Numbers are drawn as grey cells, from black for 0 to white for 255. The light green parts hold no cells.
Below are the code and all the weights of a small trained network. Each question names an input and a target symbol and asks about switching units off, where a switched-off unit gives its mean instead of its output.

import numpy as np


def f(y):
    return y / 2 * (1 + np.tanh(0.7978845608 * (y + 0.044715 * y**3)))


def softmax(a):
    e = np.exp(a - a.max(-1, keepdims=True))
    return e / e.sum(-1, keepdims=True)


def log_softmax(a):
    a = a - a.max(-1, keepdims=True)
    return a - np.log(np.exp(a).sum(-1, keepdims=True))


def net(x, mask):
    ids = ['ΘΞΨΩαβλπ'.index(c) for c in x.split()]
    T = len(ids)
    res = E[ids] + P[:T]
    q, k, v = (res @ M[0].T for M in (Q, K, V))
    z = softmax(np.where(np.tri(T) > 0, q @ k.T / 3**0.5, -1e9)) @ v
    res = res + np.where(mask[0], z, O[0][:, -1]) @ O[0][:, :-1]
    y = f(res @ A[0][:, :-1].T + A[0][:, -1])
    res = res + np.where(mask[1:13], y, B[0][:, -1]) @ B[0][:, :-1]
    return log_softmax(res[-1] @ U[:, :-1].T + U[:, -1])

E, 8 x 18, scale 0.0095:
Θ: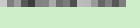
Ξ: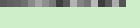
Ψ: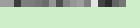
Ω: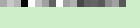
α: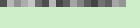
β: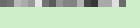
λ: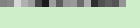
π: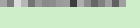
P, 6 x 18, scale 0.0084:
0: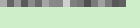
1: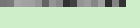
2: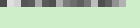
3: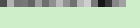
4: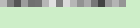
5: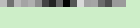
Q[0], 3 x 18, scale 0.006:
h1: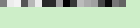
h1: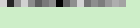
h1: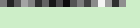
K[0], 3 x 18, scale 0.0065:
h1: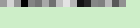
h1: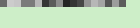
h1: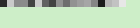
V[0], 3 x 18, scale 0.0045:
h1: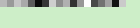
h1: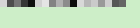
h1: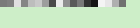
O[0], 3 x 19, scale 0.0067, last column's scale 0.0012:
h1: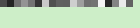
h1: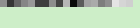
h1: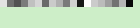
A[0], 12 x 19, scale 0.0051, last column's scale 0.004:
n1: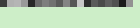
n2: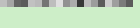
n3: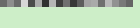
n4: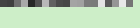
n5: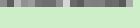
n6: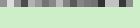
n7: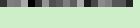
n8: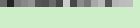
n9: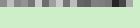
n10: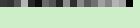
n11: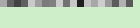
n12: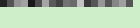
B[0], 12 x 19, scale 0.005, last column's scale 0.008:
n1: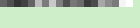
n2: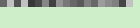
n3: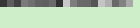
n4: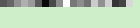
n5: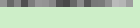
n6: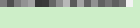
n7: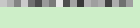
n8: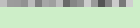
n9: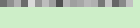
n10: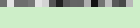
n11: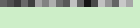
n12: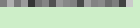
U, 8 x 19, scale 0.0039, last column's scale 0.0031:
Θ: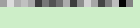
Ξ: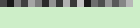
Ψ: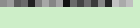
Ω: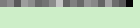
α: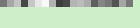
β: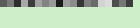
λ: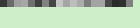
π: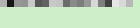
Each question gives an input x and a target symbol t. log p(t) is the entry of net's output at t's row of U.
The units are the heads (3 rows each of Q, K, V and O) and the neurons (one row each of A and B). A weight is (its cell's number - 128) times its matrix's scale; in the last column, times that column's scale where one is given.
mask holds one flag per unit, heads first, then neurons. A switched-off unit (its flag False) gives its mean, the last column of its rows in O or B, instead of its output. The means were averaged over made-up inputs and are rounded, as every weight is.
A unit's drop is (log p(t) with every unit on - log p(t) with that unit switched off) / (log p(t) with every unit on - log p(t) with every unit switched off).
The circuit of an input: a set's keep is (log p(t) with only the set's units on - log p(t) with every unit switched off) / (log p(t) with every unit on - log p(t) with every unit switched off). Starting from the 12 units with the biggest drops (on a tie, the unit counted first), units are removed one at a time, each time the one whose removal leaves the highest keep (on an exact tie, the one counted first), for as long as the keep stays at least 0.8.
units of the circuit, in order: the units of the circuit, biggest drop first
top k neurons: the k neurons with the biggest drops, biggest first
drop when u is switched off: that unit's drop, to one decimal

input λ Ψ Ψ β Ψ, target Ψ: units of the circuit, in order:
[h1, n1, n7, n4]
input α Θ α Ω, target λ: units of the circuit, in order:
[h1, n6]
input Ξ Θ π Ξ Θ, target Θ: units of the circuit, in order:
[h1, n1, n8, n10]
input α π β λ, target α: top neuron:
[n9]
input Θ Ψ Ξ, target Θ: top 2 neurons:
[n8, n1]
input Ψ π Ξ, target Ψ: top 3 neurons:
[n1, n7, n4]
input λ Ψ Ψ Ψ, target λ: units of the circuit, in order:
[h1, n4]
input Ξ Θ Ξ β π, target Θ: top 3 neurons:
[n1, n8, n10]
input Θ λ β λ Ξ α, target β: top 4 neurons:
[n11, n2, n3, n8]
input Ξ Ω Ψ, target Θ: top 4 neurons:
[n1, n2, n11, n9]
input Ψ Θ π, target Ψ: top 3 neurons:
[n1, n7, n4]
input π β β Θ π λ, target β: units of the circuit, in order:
[h1, n11, n2]
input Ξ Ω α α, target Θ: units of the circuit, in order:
[h1, n1]
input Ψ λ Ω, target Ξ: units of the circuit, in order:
[h1, n6, n1]
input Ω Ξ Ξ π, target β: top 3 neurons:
[n11, n2, n3]
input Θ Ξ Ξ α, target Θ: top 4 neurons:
[n8, n1, n10, n4]
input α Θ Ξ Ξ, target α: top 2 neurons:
[n9, n4]
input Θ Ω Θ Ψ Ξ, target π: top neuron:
[n10]
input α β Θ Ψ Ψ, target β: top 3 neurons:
[n11, n2, n8]
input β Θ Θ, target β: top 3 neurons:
[n11, n2, n3]
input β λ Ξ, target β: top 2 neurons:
[n11, n2]
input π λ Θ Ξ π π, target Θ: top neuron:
[n8]
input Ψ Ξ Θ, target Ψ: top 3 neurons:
[n1, n7, n4]
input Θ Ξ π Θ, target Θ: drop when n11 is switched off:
0.1
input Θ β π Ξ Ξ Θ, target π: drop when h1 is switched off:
0.6
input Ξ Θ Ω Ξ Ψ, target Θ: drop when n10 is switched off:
0.2
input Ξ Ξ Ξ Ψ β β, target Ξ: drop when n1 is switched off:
0.2
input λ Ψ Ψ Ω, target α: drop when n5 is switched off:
0.0
